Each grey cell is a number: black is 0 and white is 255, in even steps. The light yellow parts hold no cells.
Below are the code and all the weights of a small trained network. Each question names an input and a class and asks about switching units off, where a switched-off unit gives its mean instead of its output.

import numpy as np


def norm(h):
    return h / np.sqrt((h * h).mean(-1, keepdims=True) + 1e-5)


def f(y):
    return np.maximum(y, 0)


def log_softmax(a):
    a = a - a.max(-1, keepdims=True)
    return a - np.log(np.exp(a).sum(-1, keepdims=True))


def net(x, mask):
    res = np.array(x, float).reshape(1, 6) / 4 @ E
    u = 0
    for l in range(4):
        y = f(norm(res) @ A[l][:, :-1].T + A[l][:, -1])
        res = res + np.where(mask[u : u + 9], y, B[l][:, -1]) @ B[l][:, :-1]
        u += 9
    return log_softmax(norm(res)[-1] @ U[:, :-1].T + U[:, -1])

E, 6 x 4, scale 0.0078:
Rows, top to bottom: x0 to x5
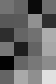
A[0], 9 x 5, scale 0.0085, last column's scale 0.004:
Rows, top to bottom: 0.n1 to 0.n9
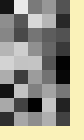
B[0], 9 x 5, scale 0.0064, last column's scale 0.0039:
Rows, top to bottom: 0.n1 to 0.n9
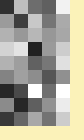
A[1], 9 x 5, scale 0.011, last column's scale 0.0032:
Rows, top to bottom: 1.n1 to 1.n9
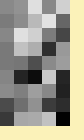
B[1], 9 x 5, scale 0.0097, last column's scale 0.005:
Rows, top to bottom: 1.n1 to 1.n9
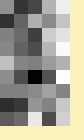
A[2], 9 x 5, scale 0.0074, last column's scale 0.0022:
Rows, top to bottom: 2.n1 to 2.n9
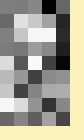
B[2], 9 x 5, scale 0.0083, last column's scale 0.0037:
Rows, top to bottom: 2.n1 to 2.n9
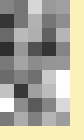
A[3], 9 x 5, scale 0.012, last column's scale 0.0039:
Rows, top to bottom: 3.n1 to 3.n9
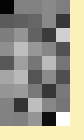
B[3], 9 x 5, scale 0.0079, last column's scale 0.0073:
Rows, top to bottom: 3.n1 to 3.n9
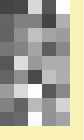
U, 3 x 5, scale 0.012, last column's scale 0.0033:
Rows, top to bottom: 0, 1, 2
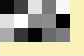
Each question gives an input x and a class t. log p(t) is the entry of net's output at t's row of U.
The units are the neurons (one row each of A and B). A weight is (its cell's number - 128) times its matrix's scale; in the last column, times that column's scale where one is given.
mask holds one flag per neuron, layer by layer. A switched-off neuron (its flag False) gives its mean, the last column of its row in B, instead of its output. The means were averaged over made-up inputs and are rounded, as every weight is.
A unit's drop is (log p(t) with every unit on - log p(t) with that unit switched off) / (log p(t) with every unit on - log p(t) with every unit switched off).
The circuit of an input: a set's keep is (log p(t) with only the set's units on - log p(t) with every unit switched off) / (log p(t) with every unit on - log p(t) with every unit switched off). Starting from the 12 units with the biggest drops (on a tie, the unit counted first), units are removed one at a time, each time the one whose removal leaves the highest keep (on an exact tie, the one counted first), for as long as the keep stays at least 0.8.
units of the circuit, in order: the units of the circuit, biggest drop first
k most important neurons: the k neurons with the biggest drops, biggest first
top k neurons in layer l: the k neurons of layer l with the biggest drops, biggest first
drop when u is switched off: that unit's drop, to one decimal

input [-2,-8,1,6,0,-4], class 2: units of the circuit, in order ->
1.n6
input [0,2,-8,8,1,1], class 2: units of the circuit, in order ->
0.n7, 1.n6
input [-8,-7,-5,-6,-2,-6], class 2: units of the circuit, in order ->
1.n3, 1.n1
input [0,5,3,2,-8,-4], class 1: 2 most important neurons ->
0.n7, 1.n6
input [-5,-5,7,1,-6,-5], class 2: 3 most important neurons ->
1.n1, 3.n1, 1.n9
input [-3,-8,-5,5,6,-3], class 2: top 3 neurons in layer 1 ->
1.n6, 1.n9, 1.n8
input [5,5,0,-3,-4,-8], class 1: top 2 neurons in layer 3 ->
3.n1, 3.n7
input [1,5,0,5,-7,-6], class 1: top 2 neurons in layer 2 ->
2.n8, 2.n5
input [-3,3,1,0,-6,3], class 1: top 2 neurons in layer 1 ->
1.n6, 1.n8
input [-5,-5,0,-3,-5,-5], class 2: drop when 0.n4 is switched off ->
-0.2
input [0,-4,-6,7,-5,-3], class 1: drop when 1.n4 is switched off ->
0.2
